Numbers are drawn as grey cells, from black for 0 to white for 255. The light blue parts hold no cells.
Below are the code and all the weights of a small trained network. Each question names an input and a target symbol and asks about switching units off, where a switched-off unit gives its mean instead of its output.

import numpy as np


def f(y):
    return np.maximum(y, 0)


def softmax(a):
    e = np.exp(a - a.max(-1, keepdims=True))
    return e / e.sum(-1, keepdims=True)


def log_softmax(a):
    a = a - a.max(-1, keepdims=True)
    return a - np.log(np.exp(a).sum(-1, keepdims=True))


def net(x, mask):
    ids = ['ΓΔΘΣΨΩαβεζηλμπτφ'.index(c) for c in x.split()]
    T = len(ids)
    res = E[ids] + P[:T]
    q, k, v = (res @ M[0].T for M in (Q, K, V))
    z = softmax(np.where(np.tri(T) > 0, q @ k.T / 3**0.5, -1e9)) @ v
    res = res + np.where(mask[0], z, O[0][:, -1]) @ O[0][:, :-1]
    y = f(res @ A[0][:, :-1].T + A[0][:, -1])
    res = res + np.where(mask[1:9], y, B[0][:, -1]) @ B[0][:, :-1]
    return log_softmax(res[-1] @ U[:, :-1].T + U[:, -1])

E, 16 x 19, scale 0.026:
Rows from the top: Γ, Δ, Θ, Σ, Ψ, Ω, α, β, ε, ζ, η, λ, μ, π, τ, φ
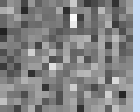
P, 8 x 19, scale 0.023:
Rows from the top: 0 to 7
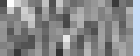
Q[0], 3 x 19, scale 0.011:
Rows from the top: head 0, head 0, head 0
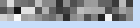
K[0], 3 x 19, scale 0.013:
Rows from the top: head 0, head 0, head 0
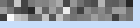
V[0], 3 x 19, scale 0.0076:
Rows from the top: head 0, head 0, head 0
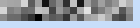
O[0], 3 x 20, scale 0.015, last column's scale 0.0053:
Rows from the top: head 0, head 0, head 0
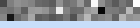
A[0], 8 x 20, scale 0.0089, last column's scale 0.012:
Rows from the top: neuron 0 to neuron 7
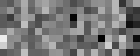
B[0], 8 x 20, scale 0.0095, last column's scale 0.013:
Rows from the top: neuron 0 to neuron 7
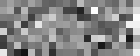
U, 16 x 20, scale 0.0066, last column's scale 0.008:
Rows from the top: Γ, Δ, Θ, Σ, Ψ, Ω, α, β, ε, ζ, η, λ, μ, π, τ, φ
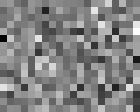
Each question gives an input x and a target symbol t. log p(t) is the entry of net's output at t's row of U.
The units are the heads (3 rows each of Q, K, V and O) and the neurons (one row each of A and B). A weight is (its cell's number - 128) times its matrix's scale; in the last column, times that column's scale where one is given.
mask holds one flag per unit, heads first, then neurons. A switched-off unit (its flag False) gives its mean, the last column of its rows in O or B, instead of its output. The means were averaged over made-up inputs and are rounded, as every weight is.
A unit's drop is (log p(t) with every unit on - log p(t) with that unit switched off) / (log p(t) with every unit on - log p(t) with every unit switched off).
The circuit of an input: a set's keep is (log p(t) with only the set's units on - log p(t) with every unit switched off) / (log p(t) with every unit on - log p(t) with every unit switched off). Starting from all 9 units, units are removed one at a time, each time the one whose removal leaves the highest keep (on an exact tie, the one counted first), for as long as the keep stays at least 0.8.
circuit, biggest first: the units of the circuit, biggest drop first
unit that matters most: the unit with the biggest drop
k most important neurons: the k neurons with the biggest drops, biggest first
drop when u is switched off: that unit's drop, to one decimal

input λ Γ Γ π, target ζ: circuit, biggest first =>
head 0; neuron 4
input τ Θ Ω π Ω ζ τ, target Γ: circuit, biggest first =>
neuron 5; head 0
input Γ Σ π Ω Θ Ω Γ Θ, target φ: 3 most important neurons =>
neuron 3; neuron 2; neuron 7
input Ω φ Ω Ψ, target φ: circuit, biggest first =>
neuron 3; head 0; neuron 7
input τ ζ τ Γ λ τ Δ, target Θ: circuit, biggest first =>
neuron 6; head 0; neuron 1; neuron 3
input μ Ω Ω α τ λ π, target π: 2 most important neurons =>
neuron 6; neuron 5
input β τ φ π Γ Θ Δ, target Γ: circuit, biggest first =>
neuron 5; head 0
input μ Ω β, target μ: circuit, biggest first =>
neuron 7; neuron 3; head 0
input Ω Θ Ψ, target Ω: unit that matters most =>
neuron 7
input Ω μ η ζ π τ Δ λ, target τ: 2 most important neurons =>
neuron 2; neuron 7
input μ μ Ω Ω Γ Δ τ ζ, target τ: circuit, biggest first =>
head 0; neuron 7; neuron 2
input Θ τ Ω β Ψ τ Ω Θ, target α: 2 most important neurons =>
neuron 6; neuron 1
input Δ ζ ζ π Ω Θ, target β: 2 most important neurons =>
neuron 1; neuron 3
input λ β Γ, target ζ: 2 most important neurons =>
neuron 4; neuron 7
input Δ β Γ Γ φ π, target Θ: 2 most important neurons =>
neuron 6; neuron 1
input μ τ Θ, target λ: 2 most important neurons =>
neuron 4; neuron 7
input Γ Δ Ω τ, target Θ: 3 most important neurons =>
neuron 6; neuron 1; neuron 3
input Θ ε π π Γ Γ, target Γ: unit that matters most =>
neuron 5
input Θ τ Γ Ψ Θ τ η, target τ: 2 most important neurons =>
neuron 7; neuron 2
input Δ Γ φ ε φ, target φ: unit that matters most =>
neuron 3
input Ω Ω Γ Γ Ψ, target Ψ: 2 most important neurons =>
neuron 1; neuron 2
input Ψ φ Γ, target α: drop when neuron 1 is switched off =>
0.1
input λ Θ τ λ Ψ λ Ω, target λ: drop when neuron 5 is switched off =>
0.0
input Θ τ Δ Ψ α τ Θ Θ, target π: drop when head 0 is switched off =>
1.4
